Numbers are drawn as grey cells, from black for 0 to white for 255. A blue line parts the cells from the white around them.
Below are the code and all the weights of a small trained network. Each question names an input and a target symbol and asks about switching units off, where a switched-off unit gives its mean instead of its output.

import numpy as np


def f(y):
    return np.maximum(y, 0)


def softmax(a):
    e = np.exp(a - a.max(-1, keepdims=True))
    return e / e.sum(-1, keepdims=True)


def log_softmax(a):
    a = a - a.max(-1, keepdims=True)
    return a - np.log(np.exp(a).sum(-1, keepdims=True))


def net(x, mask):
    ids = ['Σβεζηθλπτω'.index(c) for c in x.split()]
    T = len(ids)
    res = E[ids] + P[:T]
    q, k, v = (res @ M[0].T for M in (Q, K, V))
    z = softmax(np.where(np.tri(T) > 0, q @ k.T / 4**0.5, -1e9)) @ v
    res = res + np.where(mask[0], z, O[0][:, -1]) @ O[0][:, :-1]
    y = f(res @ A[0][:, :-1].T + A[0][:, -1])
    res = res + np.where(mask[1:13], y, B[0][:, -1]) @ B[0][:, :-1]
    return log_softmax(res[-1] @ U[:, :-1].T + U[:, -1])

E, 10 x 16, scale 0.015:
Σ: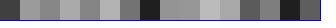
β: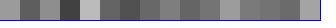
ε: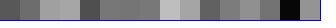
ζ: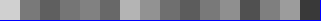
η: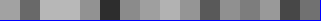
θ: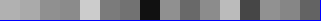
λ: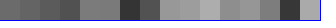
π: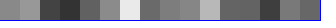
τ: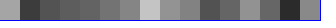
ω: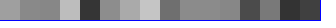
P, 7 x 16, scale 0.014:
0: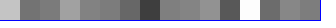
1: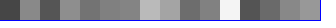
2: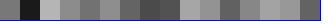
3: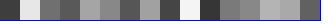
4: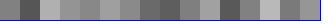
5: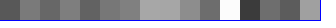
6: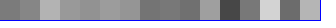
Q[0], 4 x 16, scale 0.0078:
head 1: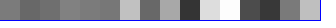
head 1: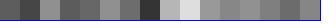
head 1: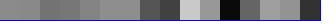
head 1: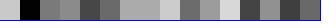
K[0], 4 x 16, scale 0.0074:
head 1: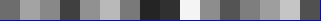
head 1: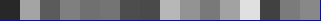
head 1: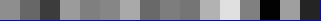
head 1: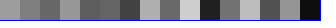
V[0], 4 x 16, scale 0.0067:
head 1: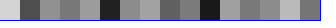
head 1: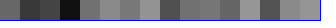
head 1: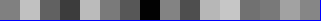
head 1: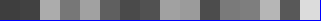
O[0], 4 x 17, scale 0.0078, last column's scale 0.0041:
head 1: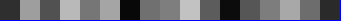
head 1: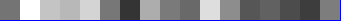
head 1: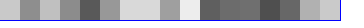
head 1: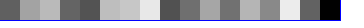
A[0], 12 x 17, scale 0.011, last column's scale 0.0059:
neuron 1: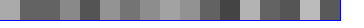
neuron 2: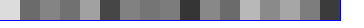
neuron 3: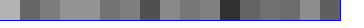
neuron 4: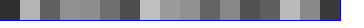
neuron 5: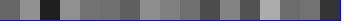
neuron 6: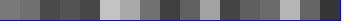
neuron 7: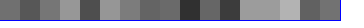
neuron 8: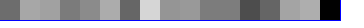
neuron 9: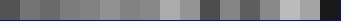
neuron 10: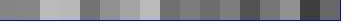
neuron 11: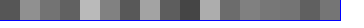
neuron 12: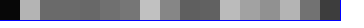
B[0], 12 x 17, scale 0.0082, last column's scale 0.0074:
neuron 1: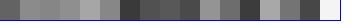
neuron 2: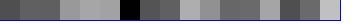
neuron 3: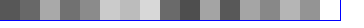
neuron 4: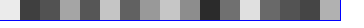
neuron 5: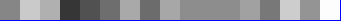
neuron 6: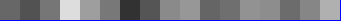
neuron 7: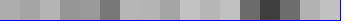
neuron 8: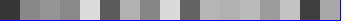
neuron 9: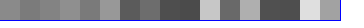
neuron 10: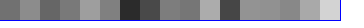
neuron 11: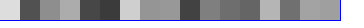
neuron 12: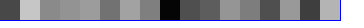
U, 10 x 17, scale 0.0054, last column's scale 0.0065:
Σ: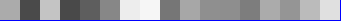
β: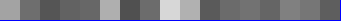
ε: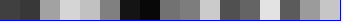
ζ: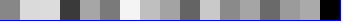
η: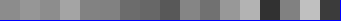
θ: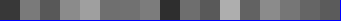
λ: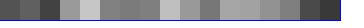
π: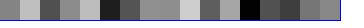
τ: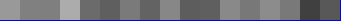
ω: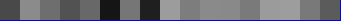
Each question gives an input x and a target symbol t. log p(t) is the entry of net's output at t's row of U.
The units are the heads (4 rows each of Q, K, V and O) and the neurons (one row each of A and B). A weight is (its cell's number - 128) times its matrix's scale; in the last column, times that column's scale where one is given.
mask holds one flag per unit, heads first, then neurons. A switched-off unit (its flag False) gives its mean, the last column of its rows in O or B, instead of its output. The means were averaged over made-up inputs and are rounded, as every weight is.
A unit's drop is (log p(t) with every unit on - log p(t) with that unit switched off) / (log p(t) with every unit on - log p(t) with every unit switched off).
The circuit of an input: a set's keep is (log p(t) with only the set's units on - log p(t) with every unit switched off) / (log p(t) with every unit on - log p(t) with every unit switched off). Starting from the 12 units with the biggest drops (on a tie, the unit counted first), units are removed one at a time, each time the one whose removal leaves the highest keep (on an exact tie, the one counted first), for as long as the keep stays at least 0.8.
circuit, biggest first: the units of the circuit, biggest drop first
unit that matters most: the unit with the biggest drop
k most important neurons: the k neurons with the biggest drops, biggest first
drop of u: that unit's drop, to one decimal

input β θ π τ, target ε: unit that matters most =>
neuron 1
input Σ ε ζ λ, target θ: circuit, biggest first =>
head 1; neuron 12
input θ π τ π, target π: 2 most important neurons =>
neuron 3; neuron 5
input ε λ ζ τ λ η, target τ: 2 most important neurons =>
neuron 4; neuron 11
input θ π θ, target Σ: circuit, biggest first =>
head 1; neuron 3; neuron 1
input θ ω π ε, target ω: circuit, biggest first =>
head 1; neuron 5
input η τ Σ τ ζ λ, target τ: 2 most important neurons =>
neuron 4; neuron 11
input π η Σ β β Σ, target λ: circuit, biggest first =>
head 1; neuron 8; neuron 4
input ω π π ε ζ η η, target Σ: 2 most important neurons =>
neuron 7; neuron 1
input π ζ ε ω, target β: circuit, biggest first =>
head 1; neuron 4
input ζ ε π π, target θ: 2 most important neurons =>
neuron 12; neuron 6
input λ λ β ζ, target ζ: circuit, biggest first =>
head 1; neuron 8
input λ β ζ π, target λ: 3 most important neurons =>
neuron 8; neuron 4; neuron 6
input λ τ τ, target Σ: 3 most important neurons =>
neuron 11; neuron 7; neuron 1
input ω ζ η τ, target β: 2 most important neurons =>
neuron 4; neuron 5
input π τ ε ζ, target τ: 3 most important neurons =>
neuron 4; neuron 11; neuron 12
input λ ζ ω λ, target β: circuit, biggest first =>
neuron 4; head 1
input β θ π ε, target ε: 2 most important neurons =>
neuron 1; neuron 9
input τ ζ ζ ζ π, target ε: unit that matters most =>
neuron 6
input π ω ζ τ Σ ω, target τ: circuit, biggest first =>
head 1; neuron 4; neuron 11
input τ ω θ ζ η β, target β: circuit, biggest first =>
head 1; neuron 4
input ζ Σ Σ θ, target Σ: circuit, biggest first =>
head 1
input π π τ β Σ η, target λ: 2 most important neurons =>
neuron 8; neuron 4
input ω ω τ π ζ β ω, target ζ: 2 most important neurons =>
neuron 5; neuron 7
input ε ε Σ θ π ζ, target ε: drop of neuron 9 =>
0.2
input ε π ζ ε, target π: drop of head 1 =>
0.6
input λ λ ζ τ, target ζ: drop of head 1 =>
1.2
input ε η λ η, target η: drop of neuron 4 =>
0.3
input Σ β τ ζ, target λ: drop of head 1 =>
1.1
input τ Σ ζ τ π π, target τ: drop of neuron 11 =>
0.3
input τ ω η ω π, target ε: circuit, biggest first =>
neuron 6
